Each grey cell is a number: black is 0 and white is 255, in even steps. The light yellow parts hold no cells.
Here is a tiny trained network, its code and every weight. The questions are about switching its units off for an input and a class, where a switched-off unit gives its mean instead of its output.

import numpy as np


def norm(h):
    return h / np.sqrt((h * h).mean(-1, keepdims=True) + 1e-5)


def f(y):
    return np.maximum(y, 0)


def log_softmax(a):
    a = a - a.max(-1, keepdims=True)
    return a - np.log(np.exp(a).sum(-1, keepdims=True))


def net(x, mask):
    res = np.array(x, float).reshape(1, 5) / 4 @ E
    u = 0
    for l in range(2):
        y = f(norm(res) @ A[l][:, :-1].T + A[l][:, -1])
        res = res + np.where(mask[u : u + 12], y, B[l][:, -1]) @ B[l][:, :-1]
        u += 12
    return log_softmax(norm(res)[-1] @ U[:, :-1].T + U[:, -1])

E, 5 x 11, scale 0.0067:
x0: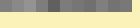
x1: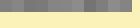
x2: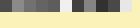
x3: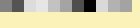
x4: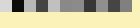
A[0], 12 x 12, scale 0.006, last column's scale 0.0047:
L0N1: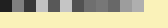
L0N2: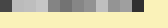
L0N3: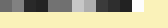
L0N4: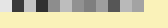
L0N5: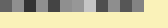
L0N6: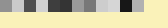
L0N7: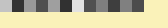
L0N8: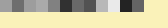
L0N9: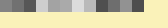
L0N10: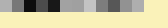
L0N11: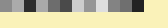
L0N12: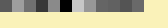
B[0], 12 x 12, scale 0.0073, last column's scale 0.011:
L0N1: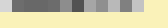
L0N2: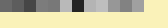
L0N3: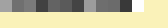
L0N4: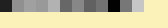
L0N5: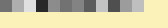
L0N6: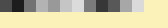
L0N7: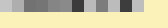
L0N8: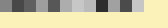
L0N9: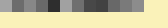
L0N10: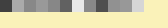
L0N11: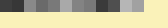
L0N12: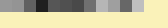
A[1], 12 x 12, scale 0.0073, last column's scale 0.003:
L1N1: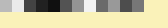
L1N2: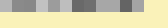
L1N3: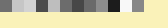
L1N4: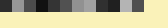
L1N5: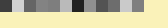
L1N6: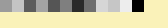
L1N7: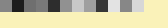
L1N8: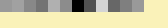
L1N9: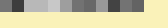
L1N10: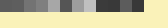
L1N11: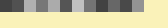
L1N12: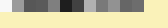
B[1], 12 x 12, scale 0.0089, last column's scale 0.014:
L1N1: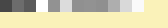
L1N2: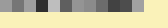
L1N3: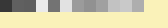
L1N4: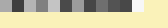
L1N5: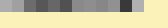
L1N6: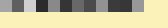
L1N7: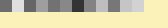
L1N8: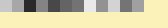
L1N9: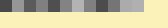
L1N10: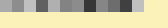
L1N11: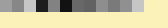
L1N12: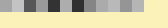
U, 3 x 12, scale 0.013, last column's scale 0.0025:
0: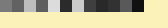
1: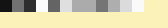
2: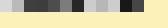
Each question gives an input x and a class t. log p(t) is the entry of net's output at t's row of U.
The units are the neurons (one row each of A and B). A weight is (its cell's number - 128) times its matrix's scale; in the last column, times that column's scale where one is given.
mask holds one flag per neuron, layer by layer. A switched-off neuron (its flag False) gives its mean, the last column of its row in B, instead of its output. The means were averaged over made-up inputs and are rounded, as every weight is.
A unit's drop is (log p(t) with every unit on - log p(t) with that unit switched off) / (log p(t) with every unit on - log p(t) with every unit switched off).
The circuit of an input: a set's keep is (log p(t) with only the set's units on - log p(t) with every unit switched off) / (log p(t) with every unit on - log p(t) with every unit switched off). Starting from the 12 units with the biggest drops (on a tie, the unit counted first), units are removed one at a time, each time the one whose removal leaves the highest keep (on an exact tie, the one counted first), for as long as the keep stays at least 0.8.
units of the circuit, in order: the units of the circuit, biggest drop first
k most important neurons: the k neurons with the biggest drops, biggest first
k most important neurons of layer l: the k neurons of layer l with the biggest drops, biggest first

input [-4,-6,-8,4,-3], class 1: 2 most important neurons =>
[L1N4 L1N7]
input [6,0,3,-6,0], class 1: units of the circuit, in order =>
[L1N1]
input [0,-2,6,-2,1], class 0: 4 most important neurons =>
[L1N4 L0N10 L0N7 L0N12]
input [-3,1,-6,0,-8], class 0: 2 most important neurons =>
[L0N6 L1N1]
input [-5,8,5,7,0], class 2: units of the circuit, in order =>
[L0N6 L1N8]
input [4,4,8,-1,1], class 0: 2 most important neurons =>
[L1N4 L0N7]
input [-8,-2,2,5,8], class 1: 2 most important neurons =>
[L1N3 L1N4]
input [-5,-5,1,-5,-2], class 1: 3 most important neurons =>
[L1N1 L0N4 L0N6]
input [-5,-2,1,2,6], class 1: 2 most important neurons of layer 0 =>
[L0N8 L0N4]
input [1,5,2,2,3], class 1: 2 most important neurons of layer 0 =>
[L0N8 L0N6]
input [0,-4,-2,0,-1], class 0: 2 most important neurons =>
[L1N1 L1N3]
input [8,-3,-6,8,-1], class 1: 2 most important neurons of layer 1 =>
[L1N4 L1N7]
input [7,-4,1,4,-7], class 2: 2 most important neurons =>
[L1N1 L0N1]
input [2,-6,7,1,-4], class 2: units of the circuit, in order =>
[L1N5]
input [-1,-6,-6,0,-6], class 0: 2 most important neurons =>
[L0N6 L1N1]
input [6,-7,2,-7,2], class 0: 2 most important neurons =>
[L0N10 L1N4]
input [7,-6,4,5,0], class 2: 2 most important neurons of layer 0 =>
[L0N6 L0N1]
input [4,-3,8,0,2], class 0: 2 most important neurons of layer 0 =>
[L0N5 L0N4]
